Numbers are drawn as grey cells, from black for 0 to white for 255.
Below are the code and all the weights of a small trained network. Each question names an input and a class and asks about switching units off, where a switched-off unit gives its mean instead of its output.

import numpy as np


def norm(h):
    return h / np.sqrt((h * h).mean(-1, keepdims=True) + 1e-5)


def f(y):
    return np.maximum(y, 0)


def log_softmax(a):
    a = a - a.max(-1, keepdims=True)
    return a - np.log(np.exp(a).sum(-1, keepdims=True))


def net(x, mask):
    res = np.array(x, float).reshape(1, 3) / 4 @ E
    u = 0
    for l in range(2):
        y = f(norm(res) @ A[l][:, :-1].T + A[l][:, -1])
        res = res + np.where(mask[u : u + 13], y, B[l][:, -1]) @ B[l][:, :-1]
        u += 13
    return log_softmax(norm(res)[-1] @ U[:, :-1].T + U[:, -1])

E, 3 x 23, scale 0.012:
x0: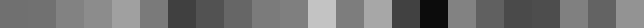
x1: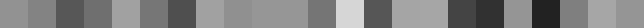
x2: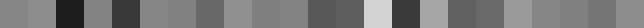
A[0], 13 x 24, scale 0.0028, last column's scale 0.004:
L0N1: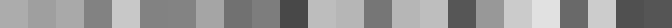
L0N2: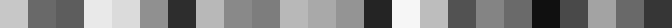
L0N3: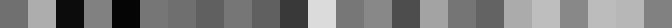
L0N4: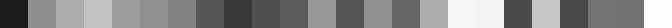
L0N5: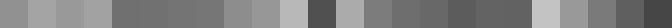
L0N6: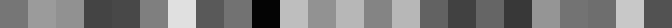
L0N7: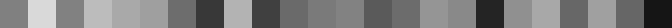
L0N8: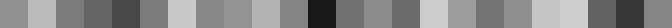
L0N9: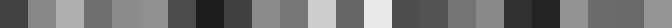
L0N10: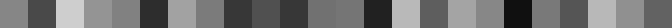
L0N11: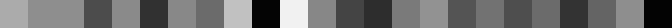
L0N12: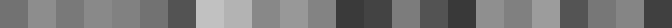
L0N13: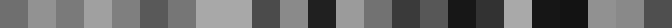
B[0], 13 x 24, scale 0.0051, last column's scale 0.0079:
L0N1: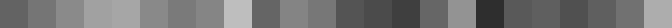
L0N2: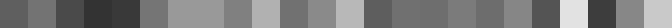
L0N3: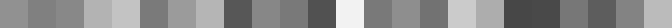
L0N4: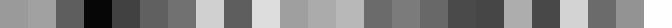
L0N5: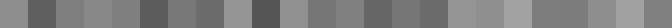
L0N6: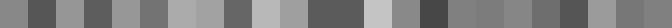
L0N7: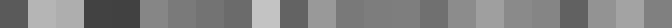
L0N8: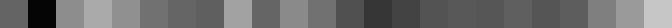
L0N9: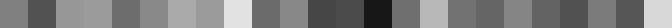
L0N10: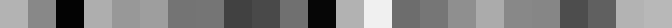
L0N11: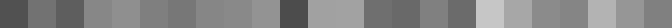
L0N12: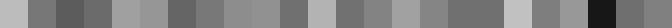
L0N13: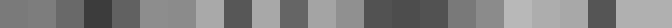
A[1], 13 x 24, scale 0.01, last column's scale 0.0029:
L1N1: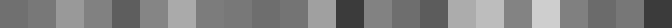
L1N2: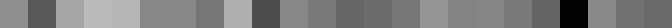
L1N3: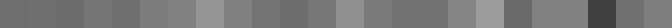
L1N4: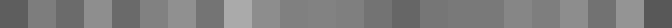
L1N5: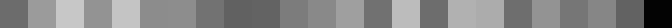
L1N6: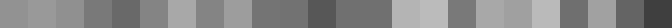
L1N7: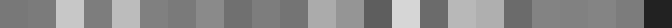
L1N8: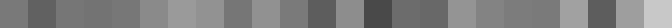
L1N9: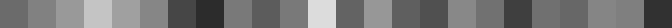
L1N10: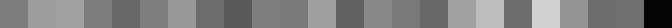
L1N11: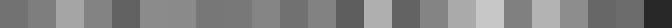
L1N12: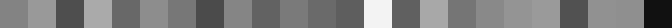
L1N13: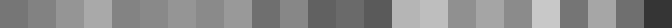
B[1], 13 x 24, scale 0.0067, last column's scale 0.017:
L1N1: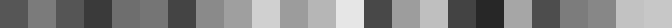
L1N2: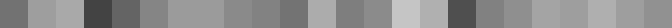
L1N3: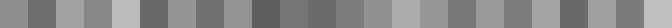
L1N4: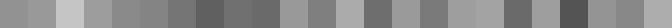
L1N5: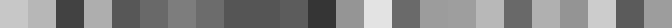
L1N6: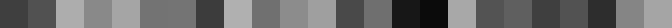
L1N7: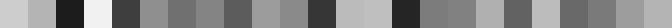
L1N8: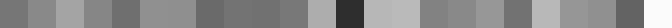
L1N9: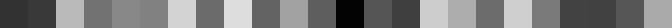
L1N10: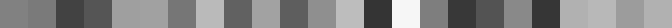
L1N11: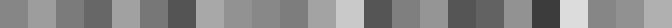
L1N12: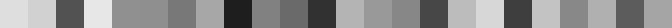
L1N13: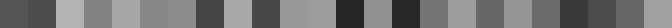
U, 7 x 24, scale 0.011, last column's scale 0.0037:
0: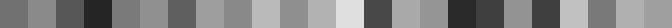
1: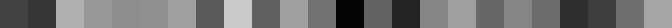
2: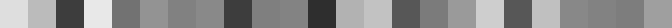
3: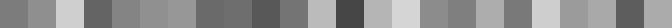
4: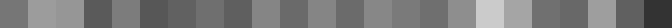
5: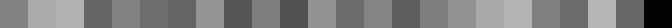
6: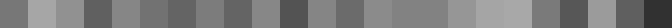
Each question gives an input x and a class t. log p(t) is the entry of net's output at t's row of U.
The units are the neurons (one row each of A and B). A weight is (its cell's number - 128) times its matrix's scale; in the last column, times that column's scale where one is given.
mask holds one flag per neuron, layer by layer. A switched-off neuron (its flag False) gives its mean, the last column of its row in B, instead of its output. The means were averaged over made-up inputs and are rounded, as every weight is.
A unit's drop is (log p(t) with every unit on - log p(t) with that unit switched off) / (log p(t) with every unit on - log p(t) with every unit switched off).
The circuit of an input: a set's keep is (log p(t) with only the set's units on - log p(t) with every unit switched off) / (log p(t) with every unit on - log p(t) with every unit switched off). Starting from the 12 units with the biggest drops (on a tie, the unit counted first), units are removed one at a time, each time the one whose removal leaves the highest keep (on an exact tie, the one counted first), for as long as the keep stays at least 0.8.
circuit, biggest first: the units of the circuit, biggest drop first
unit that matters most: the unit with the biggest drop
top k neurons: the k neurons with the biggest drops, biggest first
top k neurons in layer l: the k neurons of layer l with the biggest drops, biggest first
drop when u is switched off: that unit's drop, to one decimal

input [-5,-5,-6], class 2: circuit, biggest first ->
L1N7
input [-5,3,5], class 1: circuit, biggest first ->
L1N6, L0N4
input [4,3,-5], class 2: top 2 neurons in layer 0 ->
L0N8, L0N4
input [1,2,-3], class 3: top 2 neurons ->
L0N2, L1N1
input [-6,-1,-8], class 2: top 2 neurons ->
L1N7, L1N5
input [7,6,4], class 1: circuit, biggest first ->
L0N4, L1N9
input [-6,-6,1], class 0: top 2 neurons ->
L1N1, L0N9
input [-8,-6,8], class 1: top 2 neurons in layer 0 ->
L0N10, L0N8
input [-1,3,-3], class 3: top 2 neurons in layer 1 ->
L1N1, L1N8
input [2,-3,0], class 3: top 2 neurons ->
L0N4, L0N9
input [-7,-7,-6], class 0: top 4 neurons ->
L1N1, L1N10, L0N9, L1N11
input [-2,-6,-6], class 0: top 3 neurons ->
L1N1, L1N10, L0N3
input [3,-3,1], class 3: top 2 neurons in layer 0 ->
L0N9, L0N4
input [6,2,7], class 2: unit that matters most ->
L1N12
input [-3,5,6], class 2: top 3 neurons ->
L0N4, L1N1, L1N10
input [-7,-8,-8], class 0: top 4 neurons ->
L1N1, L1N10, L1N11, L0N3
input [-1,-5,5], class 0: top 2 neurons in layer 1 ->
L1N1, L1N11
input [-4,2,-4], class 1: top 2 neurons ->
L0N4, L0N3
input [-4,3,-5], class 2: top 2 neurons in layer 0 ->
L0N9, L0N4
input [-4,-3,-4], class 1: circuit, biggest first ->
L1N6
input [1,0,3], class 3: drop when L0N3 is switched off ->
0.4
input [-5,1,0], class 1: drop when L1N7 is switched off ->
0.0
